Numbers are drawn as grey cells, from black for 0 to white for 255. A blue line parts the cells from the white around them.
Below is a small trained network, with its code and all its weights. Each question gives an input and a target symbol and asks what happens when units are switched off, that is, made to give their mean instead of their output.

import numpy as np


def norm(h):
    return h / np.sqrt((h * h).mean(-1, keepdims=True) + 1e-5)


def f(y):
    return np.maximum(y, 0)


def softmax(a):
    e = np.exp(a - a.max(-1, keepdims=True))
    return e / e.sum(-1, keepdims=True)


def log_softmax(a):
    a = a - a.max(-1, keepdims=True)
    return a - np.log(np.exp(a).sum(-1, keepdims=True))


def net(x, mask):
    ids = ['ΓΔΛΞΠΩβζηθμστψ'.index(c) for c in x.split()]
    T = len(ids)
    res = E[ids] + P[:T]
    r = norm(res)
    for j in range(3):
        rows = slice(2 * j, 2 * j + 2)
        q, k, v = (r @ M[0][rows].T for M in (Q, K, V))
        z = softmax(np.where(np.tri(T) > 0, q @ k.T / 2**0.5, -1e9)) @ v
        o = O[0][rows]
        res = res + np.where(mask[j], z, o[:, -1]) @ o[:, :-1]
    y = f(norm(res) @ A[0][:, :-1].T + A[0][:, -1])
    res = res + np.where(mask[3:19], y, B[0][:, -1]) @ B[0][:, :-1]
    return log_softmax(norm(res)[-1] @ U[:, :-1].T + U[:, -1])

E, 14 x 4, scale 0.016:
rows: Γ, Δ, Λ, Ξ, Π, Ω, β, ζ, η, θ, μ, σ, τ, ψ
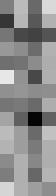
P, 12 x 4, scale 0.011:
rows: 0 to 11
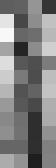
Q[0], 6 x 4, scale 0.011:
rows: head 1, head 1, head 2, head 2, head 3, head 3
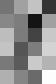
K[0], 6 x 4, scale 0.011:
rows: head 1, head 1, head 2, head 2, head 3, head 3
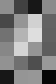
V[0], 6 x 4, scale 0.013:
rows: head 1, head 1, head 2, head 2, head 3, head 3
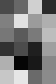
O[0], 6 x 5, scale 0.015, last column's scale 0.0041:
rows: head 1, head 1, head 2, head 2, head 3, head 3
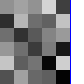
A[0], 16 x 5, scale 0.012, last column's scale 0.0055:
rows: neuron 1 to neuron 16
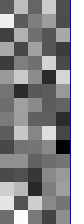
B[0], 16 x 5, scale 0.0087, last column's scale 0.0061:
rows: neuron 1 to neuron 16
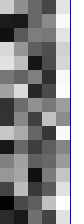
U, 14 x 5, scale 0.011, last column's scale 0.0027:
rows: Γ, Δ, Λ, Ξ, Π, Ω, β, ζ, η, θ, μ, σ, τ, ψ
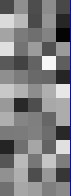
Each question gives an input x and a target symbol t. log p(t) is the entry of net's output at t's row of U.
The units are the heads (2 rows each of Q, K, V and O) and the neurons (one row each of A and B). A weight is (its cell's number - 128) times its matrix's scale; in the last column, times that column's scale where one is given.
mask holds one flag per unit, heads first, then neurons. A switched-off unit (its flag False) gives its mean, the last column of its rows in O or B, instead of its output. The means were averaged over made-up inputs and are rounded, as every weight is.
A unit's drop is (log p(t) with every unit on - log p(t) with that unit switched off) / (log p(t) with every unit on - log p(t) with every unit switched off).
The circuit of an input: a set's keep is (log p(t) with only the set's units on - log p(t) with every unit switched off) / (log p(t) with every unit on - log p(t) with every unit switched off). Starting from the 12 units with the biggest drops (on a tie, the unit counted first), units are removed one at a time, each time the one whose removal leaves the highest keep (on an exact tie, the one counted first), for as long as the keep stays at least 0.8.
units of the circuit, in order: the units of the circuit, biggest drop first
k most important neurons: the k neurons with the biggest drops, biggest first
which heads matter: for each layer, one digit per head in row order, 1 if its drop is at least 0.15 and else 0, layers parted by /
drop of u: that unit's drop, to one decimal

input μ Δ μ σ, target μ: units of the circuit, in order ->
(head 2)
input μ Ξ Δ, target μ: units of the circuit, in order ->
(head 2; neuron 7)
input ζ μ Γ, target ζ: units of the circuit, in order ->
(head 3; neuron 15)
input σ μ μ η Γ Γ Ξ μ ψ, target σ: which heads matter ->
001
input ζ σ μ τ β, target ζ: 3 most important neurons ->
(neuron 15; neuron 2; neuron 10)
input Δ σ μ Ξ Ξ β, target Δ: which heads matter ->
001
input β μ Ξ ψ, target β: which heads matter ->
001
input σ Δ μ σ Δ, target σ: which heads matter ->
001
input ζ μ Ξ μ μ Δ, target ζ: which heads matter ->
101
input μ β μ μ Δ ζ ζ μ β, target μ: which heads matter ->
010
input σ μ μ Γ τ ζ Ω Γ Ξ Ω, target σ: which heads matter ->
001
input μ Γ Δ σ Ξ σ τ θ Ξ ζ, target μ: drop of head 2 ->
0.4
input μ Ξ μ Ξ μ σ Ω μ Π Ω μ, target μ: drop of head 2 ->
0.3
